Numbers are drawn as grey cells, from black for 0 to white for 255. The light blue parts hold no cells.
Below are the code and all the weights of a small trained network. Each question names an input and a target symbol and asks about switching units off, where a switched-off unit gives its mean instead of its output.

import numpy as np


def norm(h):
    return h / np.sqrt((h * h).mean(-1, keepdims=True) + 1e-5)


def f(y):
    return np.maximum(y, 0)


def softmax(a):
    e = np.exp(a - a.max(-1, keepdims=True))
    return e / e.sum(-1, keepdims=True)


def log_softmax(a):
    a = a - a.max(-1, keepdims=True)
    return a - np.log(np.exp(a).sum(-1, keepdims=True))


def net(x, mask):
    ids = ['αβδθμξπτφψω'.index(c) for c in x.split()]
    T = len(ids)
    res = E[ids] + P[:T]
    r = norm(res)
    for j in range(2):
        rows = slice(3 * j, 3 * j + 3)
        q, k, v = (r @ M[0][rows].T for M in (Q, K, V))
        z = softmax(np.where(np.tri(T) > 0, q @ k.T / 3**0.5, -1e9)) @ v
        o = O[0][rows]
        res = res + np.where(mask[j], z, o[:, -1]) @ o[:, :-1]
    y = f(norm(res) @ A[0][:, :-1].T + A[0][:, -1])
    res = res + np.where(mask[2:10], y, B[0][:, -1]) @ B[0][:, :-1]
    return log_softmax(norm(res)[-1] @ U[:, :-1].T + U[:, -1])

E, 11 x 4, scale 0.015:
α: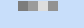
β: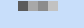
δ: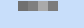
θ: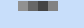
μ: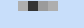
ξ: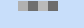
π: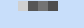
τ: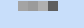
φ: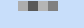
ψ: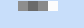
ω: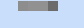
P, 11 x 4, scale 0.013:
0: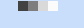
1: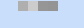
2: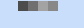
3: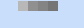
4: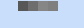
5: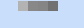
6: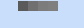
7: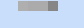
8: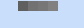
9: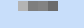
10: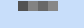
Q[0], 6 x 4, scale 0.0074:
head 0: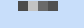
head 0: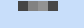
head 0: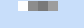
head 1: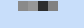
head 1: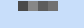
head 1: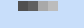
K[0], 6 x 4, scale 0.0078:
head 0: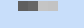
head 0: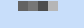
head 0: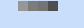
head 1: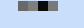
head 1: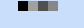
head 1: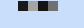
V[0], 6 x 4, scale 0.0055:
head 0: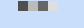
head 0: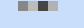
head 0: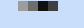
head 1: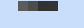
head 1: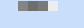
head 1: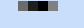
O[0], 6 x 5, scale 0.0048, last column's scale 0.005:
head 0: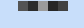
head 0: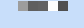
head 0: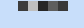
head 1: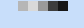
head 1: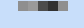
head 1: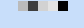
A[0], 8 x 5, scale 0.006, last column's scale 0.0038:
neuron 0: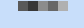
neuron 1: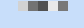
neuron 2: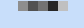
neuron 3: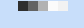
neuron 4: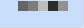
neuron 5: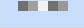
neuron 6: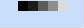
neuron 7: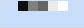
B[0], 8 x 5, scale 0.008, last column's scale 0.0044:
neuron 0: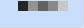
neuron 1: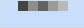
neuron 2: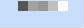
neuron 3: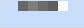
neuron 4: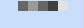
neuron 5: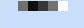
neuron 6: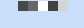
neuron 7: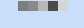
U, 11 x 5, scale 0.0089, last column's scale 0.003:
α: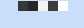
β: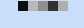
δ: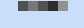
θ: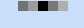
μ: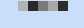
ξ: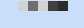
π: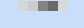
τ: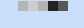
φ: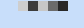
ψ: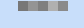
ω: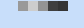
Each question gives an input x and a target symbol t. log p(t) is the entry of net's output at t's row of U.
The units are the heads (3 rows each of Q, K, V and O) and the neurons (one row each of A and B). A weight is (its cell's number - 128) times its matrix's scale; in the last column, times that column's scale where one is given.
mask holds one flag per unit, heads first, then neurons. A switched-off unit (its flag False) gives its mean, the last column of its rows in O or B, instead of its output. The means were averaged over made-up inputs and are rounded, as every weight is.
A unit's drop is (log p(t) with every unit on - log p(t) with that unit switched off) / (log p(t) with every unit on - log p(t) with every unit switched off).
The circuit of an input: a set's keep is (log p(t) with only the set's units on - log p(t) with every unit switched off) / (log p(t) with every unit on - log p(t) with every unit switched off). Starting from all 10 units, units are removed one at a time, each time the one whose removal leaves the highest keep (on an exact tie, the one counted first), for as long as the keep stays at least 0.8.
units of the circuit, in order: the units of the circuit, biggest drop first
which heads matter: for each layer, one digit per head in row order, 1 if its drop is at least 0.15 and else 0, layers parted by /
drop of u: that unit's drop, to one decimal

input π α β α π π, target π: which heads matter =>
10
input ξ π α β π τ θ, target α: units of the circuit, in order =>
(neuron 6)
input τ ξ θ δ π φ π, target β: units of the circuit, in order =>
(neuron 5; neuron 2; head 0)
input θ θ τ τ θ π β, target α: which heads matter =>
00
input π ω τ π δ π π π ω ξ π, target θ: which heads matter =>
11
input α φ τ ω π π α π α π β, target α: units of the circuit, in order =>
(neuron 6; head 0)
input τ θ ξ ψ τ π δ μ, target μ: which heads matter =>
00
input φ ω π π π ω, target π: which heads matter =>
10
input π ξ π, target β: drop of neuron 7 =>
0.1
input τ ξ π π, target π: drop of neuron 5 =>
0.3
